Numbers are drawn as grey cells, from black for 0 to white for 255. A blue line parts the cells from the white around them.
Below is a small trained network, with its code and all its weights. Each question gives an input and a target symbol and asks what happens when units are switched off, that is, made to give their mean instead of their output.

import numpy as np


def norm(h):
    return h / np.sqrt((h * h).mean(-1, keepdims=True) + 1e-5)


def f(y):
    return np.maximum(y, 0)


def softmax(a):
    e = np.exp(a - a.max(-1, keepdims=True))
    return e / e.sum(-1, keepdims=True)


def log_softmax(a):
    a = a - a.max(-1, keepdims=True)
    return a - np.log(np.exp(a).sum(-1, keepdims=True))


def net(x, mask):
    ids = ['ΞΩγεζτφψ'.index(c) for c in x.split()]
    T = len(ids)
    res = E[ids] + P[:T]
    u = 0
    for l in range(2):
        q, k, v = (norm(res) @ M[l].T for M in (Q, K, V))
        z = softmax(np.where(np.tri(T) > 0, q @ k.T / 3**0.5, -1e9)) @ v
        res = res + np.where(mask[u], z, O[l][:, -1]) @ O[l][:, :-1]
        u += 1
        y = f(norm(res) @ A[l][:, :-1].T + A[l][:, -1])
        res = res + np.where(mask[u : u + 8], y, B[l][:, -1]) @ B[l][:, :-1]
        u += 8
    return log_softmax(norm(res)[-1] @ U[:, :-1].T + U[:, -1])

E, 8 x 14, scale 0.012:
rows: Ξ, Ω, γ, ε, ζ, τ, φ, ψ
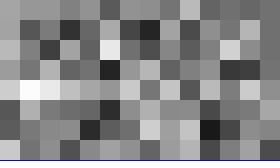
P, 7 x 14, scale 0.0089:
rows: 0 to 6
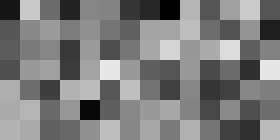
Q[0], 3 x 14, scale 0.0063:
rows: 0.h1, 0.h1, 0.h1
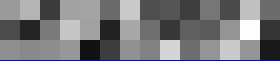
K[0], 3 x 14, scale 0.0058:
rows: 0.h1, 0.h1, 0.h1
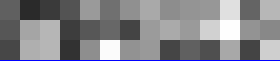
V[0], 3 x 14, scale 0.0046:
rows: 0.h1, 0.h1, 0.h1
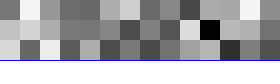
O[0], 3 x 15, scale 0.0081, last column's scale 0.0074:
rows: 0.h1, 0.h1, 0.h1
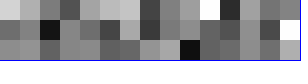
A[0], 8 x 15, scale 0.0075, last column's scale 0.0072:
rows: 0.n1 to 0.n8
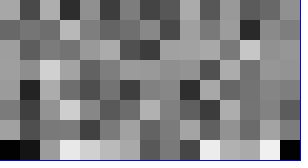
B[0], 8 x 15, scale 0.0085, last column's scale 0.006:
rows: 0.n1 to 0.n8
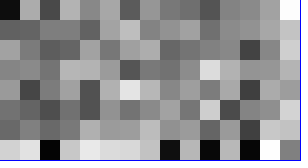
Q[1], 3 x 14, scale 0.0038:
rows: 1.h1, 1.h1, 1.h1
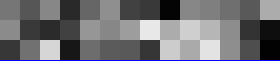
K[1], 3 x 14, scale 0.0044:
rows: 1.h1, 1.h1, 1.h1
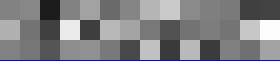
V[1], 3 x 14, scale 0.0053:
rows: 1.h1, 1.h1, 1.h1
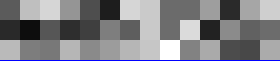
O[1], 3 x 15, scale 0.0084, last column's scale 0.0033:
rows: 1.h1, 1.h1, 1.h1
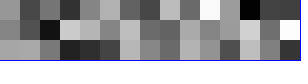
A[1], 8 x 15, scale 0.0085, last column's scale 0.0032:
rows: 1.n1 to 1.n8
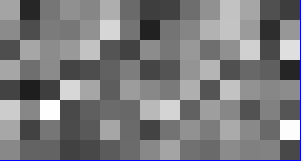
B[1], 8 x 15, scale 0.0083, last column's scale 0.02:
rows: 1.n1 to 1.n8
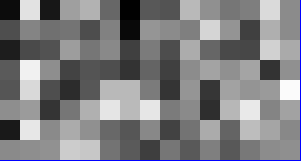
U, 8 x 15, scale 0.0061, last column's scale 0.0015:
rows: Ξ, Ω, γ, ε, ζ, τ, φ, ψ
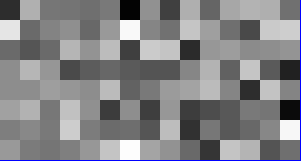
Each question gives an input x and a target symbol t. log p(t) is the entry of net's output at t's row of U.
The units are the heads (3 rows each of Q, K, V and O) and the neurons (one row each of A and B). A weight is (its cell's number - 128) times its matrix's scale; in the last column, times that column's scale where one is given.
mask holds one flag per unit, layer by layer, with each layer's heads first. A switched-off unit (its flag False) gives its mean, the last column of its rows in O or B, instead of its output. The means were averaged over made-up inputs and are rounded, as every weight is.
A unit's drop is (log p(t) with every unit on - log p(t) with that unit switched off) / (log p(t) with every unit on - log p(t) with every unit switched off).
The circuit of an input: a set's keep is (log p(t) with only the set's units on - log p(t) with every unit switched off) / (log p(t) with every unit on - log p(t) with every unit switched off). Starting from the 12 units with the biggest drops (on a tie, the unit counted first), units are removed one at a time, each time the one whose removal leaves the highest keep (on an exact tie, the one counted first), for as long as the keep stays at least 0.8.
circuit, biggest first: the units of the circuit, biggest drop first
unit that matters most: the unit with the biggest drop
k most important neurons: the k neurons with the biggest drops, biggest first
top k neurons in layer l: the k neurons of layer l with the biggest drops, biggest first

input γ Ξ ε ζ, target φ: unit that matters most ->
0.h1
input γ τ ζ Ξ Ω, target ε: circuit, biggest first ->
1.h1; 0.h1; 1.n4; 1.n5
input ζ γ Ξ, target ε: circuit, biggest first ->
0.h1; 1.n4; 1.h1
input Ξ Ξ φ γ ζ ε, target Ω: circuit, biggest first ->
0.h1; 1.h1; 1.n5
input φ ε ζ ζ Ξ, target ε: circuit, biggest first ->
1.h1; 1.n4
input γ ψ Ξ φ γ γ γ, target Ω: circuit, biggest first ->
0.h1; 0.n1; 0.n3
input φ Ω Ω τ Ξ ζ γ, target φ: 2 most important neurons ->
1.n5; 0.n1
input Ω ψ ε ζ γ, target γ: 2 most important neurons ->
1.n5; 0.n6
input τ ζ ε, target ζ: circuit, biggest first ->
1.h1; 1.n5
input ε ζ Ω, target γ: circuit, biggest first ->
1.n5; 0.h1
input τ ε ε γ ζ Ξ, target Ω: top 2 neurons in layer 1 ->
1.n5; 1.n3
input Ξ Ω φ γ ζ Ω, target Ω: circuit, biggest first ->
0.h1; 0.n3; 1.n5; 1.h1
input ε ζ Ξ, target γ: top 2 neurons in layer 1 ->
1.n5; 1.n2
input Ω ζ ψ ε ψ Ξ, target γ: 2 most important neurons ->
1.n5; 0.n6
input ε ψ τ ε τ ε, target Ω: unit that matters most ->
0.n5
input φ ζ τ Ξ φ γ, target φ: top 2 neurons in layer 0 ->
0.n7; 0.n1
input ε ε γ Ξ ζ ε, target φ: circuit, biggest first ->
1.h1; 1.n5; 1.n8
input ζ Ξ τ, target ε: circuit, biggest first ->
0.h1; 1.n4; 1.h1
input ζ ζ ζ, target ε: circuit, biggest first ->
0.h1; 1.h1
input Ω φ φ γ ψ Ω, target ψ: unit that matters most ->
1.h1
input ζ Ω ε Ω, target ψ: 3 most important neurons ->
1.n6; 0.n5; 1.n3
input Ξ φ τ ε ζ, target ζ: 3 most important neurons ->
0.n4; 1.n5; 0.n1
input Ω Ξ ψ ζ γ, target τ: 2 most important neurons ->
0.n1; 1.n5
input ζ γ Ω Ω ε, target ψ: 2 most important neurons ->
1.n6; 1.n3
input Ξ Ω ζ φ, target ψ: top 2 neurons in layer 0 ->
0.n1; 0.n6
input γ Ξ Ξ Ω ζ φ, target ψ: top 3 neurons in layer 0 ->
0.n1; 0.n7; 0.n6
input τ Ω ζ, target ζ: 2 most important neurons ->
1.n2; 1.n5
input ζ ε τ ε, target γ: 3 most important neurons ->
1.n5; 0.n6; 1.n6
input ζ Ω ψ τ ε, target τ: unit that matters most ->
1.h1
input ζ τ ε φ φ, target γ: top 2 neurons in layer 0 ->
0.n6; 0.n4
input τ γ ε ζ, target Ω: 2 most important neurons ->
0.n1; 1.n5
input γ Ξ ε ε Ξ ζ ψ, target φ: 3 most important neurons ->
1.n5; 1.n8; 1.n6
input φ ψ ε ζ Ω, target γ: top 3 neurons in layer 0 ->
0.n5; 0.n6; 0.n1
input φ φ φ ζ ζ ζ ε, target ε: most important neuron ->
1.n4
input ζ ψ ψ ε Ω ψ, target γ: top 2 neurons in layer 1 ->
1.n5; 1.n8
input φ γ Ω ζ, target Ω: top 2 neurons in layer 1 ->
1.n5; 1.n6
